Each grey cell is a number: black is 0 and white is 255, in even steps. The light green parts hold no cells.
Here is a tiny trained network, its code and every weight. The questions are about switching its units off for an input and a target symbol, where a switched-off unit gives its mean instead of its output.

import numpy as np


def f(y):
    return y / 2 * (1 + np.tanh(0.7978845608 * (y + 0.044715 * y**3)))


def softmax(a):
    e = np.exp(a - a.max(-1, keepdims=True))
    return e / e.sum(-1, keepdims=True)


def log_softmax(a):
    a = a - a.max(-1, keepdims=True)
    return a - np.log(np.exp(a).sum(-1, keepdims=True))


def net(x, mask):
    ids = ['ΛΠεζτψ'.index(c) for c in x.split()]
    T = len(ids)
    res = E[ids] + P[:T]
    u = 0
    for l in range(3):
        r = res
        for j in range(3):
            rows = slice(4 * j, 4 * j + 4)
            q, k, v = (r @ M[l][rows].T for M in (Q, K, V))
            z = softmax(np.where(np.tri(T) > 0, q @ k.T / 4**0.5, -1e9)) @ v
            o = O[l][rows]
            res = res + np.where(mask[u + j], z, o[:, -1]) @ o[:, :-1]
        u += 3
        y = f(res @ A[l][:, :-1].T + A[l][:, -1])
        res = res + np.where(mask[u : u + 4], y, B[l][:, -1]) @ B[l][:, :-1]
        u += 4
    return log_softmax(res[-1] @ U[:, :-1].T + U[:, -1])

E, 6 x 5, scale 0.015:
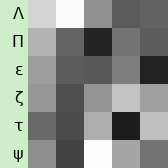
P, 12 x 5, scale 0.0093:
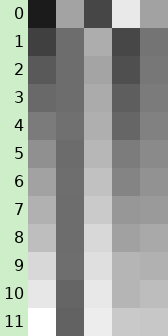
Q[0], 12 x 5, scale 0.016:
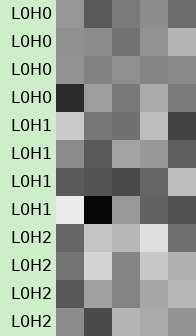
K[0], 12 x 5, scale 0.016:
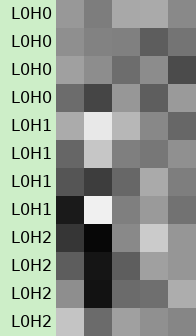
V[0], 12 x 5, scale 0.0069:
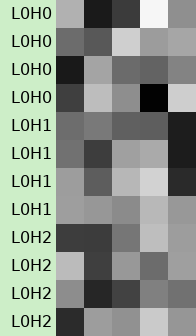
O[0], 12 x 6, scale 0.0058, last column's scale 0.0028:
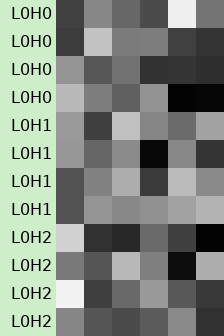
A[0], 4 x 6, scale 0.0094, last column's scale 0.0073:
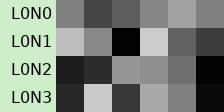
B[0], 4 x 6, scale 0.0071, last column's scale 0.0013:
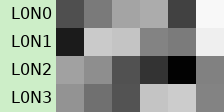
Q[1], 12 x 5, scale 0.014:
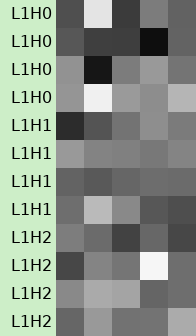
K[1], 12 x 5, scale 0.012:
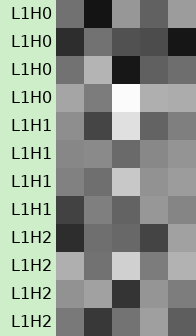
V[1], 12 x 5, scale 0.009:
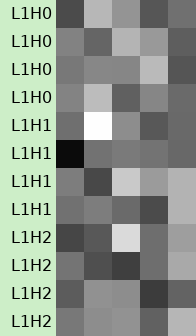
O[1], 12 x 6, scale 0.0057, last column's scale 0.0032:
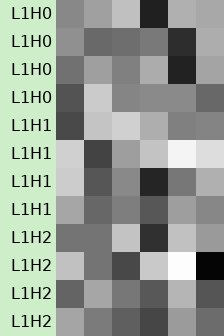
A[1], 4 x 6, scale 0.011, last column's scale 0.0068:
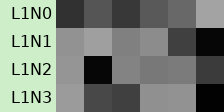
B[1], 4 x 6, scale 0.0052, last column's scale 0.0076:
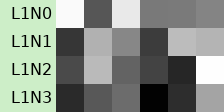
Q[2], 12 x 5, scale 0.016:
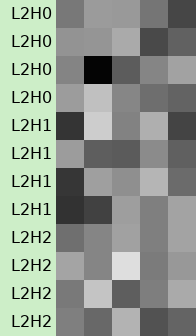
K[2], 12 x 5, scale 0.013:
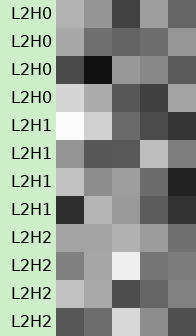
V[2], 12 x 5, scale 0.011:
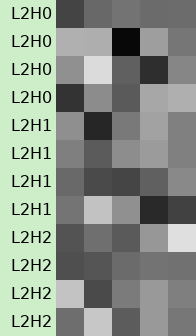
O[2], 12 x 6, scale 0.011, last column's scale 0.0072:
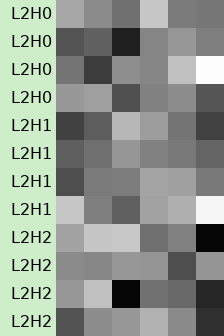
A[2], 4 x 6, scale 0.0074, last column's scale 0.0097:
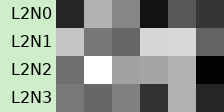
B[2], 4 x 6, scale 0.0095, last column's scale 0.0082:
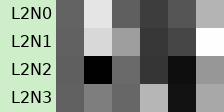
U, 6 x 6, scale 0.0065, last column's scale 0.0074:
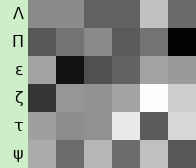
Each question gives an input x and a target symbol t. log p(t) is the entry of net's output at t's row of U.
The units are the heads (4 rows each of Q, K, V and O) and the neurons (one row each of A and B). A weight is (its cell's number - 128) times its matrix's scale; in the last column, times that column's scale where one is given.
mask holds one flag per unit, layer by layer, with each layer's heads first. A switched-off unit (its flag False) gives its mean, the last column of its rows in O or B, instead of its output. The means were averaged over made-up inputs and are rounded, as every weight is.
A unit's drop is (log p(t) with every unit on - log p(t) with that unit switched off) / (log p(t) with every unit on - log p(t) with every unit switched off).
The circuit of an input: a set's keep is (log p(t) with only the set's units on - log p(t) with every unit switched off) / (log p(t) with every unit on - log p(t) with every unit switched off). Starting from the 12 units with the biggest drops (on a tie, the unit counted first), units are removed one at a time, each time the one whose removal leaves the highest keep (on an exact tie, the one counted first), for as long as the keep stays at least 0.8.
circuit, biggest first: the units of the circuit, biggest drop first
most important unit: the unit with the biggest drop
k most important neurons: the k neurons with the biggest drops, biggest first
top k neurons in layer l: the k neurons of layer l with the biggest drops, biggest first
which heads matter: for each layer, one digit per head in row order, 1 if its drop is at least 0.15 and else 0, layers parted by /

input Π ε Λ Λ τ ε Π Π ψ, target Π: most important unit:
L1H1
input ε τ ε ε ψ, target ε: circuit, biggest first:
[L0H2, L2H2, L1H1]
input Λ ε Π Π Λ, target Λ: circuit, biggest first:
[L2H1, L0N3, L2H0, L2N1]
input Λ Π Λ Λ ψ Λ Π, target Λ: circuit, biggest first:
[L2H1, L0H2, L2N1]
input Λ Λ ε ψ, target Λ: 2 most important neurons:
[L2N1, L0N3]
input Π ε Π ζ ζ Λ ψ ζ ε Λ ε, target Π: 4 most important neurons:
[L0N1, L0N0, L2N0, L1N2]
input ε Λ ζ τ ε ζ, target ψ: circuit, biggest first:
[L2H2, L0H2]
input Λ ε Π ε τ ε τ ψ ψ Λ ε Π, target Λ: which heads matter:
001 / 011 / 110
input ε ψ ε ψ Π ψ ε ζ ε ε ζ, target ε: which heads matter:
011 / 010 / 001
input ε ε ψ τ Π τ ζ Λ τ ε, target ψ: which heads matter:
010 / 100 / 100
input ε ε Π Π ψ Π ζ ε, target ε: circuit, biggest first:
[L0H1, L0H2, L2H2]
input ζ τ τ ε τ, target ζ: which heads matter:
101 / 011 / 010
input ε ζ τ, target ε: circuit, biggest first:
[L0H2, L1H1, L2H2]
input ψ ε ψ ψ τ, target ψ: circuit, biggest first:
[L2H0, L0H1]
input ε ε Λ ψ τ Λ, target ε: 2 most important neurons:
[L1N2, L1N3]
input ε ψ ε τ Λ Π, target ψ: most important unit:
L1H0
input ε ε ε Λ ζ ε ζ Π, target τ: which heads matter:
001 / 100 / 100
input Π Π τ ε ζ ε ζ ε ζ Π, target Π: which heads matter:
100 / 010 / 010
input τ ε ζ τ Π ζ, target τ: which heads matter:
010 / 000 / 100
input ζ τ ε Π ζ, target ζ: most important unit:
L0H2
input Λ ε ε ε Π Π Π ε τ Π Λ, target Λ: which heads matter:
001 / 010 / 110
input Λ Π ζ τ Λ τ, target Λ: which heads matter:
111 / 010 / 110
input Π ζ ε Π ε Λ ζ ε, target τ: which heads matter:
101 / 100 / 100
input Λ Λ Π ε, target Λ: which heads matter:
001 / 000 / 110
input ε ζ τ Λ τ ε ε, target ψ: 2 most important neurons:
[L1N2, L0N0]
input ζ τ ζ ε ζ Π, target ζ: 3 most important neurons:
[L1N3, L1N2, L0N3]
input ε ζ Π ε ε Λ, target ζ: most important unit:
L1H2
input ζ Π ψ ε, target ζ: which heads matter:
111 / 011 / 010
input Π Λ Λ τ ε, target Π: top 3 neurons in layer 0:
[L0N2, L0N1, L0N0]
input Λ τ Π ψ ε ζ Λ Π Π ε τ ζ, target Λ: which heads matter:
011 / 110 / 110
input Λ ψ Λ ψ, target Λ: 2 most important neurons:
[L2N1, L1N1]
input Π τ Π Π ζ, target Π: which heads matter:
101 / 010 / 010
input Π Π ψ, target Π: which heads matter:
101 / 010 / 010
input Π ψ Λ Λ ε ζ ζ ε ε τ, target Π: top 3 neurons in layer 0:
[L0N1, L0N0, L0N2]
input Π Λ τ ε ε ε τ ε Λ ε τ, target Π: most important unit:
L2H0
